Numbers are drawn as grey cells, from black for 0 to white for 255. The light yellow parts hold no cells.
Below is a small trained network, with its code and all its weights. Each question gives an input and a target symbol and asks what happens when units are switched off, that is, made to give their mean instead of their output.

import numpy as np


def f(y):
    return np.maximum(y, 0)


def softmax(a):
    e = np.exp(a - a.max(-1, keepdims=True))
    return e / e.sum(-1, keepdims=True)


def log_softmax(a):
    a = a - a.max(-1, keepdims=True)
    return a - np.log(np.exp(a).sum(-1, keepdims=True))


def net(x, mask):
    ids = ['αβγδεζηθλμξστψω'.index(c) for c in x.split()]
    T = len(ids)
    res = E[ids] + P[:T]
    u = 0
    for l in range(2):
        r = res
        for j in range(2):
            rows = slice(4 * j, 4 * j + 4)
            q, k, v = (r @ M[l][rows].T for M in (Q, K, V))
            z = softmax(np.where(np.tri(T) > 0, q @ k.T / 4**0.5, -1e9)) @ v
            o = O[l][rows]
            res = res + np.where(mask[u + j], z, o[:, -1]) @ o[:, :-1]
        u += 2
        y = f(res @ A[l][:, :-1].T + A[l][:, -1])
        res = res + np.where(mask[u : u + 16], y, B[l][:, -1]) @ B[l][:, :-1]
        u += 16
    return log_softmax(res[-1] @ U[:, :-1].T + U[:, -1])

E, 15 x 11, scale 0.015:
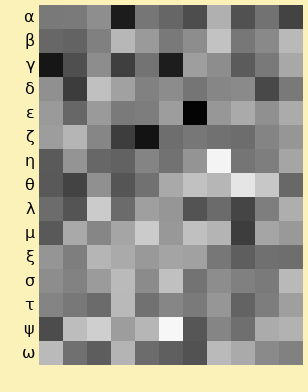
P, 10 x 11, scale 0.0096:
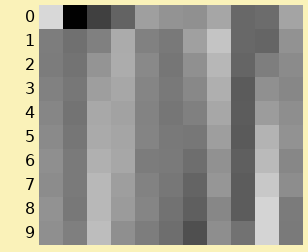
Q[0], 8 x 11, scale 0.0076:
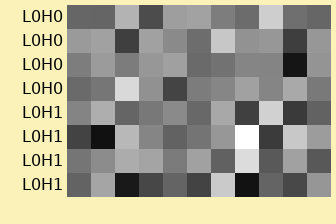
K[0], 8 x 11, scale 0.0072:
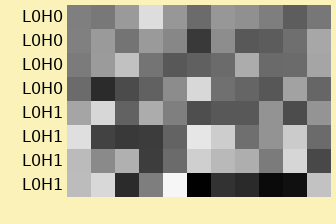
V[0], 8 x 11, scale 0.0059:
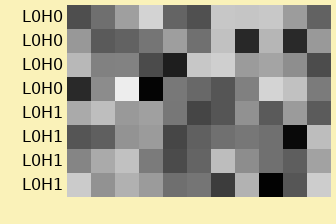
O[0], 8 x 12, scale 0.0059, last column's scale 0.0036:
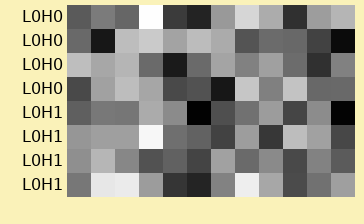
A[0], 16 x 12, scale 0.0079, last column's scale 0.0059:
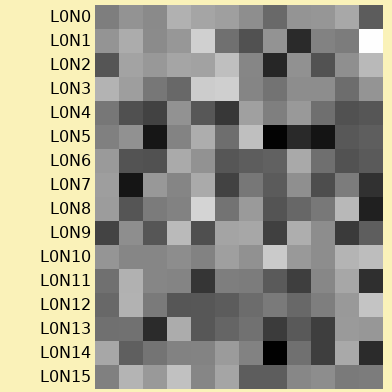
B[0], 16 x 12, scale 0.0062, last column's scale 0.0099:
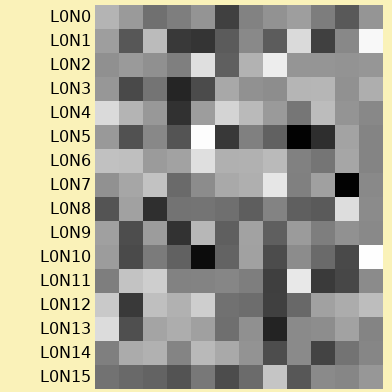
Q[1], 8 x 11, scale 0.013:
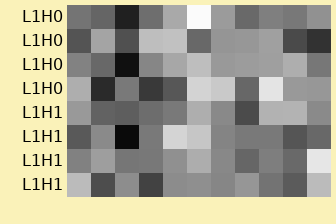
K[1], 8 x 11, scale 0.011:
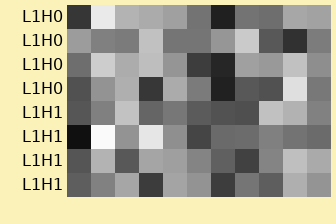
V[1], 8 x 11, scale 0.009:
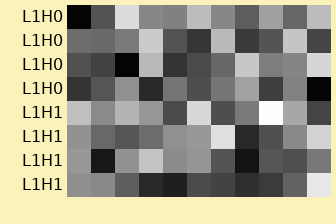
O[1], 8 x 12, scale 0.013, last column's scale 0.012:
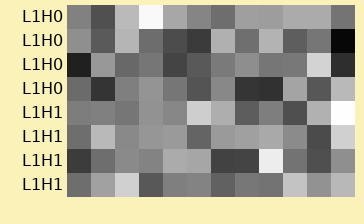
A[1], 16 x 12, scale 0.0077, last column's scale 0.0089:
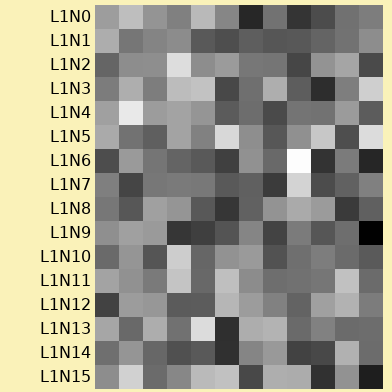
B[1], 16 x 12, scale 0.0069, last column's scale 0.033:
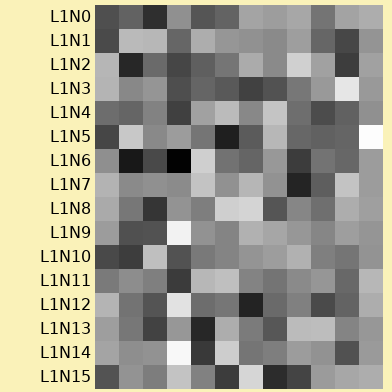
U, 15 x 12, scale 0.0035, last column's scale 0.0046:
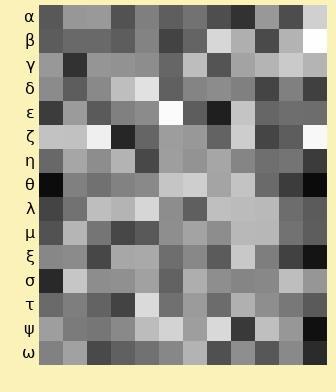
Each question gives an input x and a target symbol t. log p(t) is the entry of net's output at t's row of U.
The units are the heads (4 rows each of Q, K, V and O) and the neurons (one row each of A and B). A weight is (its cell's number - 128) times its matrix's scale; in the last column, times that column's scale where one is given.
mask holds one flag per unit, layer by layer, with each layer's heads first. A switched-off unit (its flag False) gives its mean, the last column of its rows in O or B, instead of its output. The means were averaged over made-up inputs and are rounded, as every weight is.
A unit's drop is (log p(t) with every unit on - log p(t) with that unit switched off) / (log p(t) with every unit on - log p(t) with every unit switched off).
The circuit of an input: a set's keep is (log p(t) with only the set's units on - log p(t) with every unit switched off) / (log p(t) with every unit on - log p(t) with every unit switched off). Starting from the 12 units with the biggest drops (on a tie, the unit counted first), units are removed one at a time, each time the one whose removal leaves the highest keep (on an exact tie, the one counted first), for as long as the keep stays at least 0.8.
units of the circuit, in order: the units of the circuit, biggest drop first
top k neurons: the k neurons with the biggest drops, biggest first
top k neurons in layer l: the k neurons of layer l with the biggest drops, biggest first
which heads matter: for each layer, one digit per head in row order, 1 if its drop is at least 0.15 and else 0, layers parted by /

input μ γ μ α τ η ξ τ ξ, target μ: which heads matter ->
10 / 01
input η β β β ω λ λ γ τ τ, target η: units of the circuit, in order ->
[L1H0; L1N14; L1H1; L0H1]
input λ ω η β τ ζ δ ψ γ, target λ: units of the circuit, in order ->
[L1H0; L1H1]
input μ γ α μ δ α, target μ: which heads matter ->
10 / 01
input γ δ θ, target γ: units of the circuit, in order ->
[L1H0; L1N5]
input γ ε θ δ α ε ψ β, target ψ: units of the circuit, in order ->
[L0H1; L1H0; L0N2]
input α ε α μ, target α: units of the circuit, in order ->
[L1H0]
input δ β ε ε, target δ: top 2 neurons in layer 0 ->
[L0N7; L0N14]
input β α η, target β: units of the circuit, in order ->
[L0H1; L1H0; L1N6]
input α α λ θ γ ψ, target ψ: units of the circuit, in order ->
[L0H1; L0N3; L0N2; L1H0]
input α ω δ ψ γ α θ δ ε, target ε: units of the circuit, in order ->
[L0H1; L1H1]
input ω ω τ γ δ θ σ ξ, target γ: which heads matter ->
01 / 11
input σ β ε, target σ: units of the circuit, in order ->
[L1N15; L1H0; L0H1]
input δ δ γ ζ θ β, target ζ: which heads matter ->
01 / 10
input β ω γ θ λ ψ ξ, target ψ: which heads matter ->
11 / 11
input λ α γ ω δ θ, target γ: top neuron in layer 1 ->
[L1N8]
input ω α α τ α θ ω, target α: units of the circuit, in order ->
[L0H1; L0N1; L1H0; L1H1]
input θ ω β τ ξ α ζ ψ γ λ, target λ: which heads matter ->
01 / 10
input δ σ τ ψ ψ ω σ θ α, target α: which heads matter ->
01 / 10
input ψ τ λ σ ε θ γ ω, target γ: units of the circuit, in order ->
[L0H1; L1H0; L0N10]
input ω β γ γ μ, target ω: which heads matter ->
11 / 11
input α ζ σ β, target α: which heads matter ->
10 / 10
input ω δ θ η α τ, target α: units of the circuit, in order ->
[L0H1; L1H0; L1H1]
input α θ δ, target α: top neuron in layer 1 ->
[L1N5]
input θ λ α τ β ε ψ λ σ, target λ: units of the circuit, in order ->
[L0H1; L1H0; L1N5]
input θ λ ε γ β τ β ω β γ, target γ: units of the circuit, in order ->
[L1H0; L0H1]
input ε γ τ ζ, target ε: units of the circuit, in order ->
[L1H1; L1H0; L1N12]
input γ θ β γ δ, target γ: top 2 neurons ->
[L1N5; L1N8]
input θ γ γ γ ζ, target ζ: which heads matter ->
10 / 11
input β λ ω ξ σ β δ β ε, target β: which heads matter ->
11 / 10
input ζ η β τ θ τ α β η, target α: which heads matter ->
01 / 10
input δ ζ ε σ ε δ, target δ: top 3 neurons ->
[L1N7; L0N7; L0N14]
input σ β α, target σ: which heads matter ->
10 / 10
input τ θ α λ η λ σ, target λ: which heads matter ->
01 / 11
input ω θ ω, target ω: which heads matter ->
11 / 11
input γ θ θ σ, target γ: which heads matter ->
11 / 10
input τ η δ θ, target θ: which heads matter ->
11 / 01
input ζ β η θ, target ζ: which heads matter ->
10 / 10
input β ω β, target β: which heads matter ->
11 / 11
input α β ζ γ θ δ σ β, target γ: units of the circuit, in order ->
[L0H1; L1H0]
